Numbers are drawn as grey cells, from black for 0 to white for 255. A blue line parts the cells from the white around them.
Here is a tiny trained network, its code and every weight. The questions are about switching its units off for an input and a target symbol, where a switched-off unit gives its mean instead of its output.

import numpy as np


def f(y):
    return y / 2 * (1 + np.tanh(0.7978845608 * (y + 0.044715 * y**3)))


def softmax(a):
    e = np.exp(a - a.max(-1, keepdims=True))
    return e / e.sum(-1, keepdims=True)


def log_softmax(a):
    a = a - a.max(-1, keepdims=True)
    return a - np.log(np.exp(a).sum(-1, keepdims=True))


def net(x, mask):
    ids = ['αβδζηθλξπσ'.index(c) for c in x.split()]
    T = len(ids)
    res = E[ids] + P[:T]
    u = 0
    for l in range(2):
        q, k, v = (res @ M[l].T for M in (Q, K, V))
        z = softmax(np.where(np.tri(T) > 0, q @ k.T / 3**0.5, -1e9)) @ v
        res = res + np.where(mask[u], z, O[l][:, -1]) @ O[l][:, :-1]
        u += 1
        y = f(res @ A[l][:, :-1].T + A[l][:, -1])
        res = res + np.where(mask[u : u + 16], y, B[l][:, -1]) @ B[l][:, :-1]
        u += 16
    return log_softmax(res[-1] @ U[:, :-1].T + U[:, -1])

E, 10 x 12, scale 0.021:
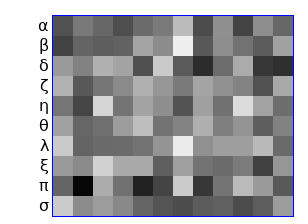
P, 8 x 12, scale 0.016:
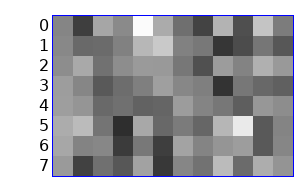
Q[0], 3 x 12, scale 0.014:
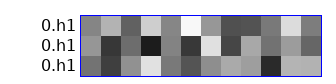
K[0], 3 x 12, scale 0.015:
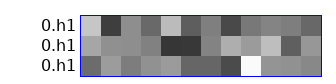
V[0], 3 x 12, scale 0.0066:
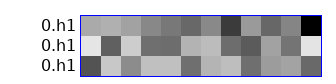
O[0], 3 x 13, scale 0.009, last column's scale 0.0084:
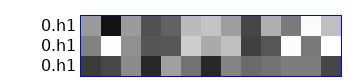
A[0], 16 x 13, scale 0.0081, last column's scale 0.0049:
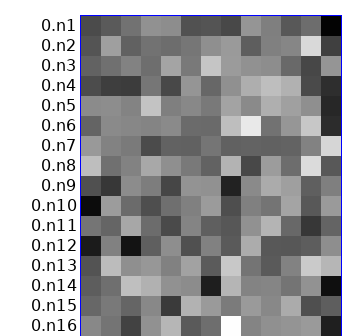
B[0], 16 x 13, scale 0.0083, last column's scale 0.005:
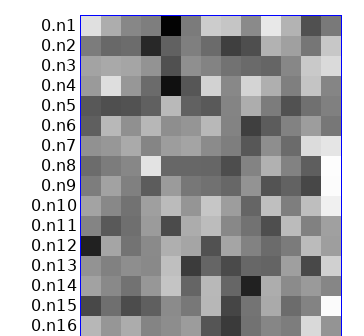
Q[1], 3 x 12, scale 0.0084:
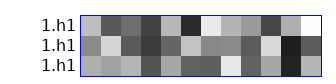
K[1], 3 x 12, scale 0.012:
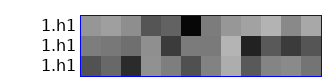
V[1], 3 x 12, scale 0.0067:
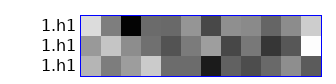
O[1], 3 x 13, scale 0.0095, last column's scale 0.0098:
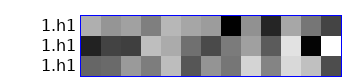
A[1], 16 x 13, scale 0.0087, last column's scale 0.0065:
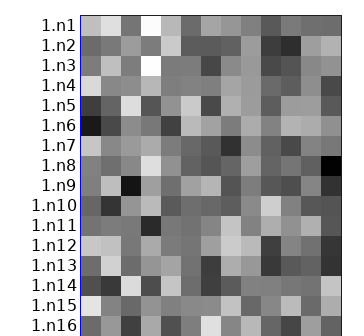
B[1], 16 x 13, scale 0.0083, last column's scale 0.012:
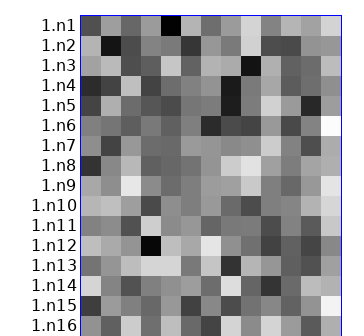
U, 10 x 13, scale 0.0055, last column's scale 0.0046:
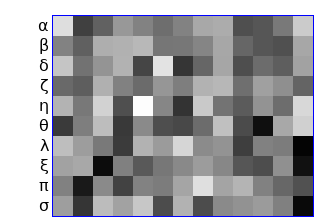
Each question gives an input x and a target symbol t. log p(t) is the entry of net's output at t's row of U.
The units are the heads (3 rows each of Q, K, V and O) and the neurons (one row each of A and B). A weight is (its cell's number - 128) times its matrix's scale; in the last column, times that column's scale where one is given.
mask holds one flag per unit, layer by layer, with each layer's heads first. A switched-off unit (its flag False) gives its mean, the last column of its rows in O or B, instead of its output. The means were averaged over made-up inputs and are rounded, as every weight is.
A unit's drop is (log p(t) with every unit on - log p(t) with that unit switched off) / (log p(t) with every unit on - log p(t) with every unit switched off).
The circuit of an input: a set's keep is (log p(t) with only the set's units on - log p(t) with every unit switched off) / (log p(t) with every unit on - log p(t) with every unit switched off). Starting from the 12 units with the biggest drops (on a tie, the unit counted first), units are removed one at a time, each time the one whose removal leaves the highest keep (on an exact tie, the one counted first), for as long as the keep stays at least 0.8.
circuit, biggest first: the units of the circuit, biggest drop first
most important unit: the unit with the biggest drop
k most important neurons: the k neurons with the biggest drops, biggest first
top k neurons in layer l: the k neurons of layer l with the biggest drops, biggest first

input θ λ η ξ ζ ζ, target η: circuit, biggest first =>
0.h1, 1.n1
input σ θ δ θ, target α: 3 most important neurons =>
1.n2, 1.n14, 0.n16
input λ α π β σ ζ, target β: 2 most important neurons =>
1.n13, 0.n7
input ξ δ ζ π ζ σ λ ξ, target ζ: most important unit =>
1.n1
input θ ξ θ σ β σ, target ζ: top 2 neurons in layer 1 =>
1.n1, 1.n8
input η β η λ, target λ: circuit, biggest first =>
1.h1, 1.n6
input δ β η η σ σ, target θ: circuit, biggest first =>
1.h1, 0.n7, 0.h1
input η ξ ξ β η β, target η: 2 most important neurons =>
1.n16, 0.n10
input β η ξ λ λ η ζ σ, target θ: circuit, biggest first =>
1.h1, 1.n4
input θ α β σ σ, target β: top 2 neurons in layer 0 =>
0.n10, 0.n15
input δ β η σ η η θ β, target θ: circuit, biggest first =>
0.n12, 0.h1
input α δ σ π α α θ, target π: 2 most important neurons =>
1.n8, 1.n7
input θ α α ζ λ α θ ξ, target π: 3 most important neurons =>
1.n8, 1.n7, 1.n3
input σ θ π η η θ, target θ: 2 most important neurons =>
1.n4, 0.n16
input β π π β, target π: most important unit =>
0.n4
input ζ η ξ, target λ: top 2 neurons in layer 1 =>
1.n12, 1.n3
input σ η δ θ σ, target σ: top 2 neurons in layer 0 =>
0.n8, 0.n2
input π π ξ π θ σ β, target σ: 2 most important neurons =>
0.n2, 1.n1
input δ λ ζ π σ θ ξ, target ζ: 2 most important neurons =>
0.n9, 1.n1
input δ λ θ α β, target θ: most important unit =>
0.h1
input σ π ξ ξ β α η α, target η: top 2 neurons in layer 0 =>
0.n10, 0.n12
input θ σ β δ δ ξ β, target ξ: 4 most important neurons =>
0.n8, 1.n11, 0.n2, 1.n6
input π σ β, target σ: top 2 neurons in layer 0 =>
0.n2, 0.n15
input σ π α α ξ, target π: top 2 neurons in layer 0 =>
0.n8, 0.n15
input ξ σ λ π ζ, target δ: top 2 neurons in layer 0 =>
0.n13, 0.n15
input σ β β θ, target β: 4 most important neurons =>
1.n13, 0.n16, 0.n10, 0.n15
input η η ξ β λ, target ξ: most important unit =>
0.n15
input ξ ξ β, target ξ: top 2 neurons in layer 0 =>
0.n2, 0.n8
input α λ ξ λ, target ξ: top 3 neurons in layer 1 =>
1.n11, 1.n6, 1.n15
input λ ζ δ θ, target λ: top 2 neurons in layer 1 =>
1.n12, 1.n6
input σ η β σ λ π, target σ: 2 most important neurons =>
0.n9, 0.n15
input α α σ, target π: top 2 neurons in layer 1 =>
1.n7, 1.n8
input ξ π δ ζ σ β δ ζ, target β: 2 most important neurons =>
1.n13, 1.n3
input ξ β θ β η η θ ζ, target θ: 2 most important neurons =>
1.n4, 0.n4
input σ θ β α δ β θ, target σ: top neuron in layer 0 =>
0.n8
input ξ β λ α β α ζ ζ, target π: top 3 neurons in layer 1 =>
1.n8, 1.n7, 1.n3
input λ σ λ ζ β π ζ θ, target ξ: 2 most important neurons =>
0.n4, 1.n3
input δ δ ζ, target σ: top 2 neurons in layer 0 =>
0.n8, 0.n13
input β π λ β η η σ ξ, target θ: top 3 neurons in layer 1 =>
1.n4, 1.n3, 1.n14
